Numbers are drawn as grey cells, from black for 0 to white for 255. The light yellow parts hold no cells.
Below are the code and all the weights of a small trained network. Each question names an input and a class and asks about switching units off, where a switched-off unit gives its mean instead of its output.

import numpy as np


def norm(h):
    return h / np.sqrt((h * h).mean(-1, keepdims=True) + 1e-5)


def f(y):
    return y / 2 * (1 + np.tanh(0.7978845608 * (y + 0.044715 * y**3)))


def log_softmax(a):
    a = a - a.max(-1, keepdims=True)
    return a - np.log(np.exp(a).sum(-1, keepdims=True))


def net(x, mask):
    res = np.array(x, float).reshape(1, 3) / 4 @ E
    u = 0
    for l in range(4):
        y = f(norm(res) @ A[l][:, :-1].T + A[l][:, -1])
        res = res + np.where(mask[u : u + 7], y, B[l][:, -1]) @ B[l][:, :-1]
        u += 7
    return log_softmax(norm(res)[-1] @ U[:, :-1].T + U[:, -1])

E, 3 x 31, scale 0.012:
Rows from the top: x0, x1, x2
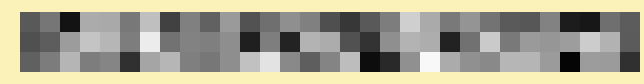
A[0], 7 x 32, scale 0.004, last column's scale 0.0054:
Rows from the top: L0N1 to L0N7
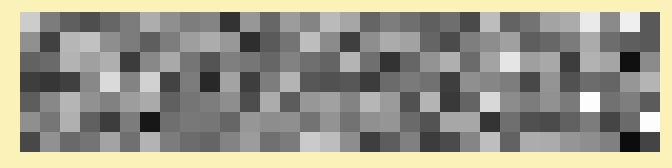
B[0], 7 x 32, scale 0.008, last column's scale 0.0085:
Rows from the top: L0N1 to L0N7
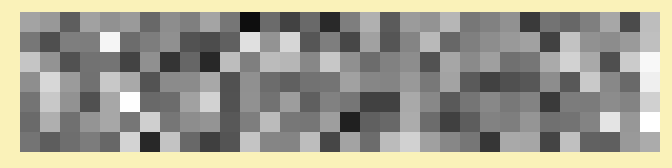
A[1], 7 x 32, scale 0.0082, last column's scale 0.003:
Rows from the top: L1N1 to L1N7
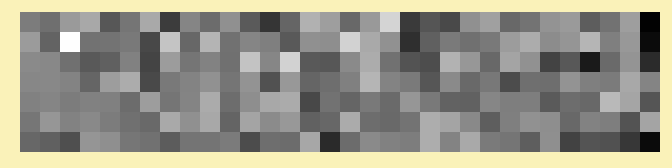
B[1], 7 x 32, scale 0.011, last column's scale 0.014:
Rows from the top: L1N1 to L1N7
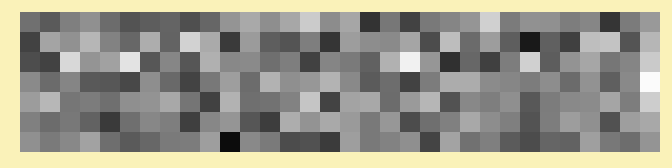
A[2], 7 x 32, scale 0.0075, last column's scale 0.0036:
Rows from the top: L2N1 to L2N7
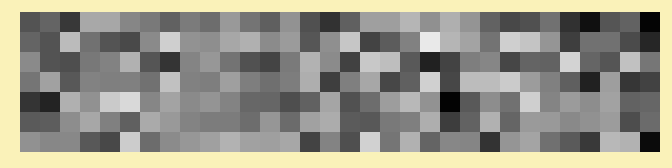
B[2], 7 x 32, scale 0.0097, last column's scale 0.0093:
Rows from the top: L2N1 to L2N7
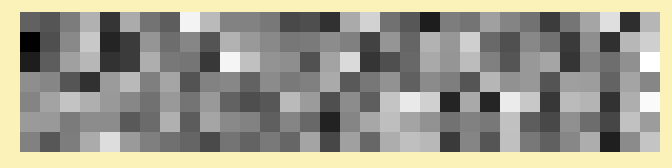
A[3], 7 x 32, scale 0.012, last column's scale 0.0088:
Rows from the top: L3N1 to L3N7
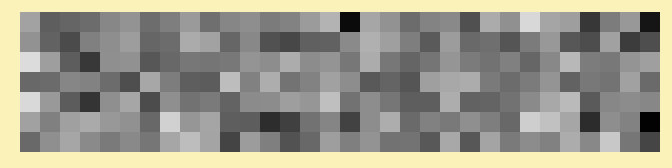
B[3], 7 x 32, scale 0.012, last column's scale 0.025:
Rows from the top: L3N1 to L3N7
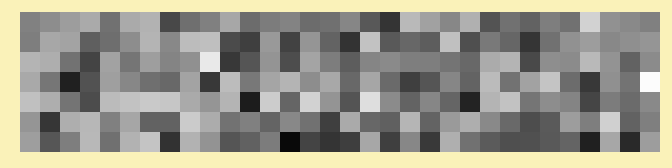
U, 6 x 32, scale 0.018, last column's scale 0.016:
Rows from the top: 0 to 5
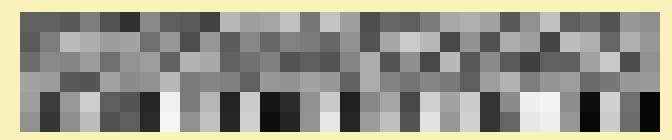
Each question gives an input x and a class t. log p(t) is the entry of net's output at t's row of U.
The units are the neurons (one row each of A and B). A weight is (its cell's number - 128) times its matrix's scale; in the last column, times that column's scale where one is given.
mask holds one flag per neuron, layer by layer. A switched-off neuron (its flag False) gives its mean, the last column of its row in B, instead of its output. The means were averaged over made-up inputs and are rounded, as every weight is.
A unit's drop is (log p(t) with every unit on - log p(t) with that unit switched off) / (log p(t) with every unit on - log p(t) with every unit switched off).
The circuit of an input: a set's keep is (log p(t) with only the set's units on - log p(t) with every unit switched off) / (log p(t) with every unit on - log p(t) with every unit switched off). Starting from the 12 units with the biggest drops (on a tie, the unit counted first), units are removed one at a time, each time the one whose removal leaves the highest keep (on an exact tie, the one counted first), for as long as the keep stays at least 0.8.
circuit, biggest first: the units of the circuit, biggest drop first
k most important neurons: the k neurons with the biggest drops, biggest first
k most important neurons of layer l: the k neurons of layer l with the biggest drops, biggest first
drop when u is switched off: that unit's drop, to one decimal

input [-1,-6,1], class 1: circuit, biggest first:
L1N3
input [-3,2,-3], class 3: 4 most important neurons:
L1N3, L0N2, L0N5, L1N6
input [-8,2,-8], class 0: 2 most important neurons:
L2N3, L0N4
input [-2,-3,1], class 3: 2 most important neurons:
L0N6, L1N5
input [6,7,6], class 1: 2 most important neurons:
L1N4, L2N3
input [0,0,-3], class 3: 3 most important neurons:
L1N5, L0N3, L1N3
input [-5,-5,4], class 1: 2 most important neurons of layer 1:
L1N4, L1N3
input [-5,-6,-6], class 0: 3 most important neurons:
L1N4, L2N3, L0N2
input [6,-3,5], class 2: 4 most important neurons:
L1N4, L2N1, L1N7, L2N3
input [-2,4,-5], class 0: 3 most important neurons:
L1N3, L2N3, L0N6
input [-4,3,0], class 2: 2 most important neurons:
L1N3, L0N6
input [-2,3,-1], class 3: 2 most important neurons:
L1N3, L0N5
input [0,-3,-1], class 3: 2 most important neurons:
L0N6, L1N5
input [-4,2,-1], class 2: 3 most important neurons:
L1N3, L0N6, L0N3
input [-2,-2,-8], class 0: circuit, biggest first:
L2N3
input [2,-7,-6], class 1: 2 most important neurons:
L1N3, L0N3
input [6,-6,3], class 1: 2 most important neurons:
L1N3, L0N1
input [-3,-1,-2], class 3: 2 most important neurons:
L0N6, L1N3
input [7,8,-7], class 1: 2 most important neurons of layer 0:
L0N3, L0N2
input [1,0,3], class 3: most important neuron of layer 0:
L0N3
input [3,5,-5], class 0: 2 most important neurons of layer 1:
L1N3, L1N4
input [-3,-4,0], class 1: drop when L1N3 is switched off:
0.3
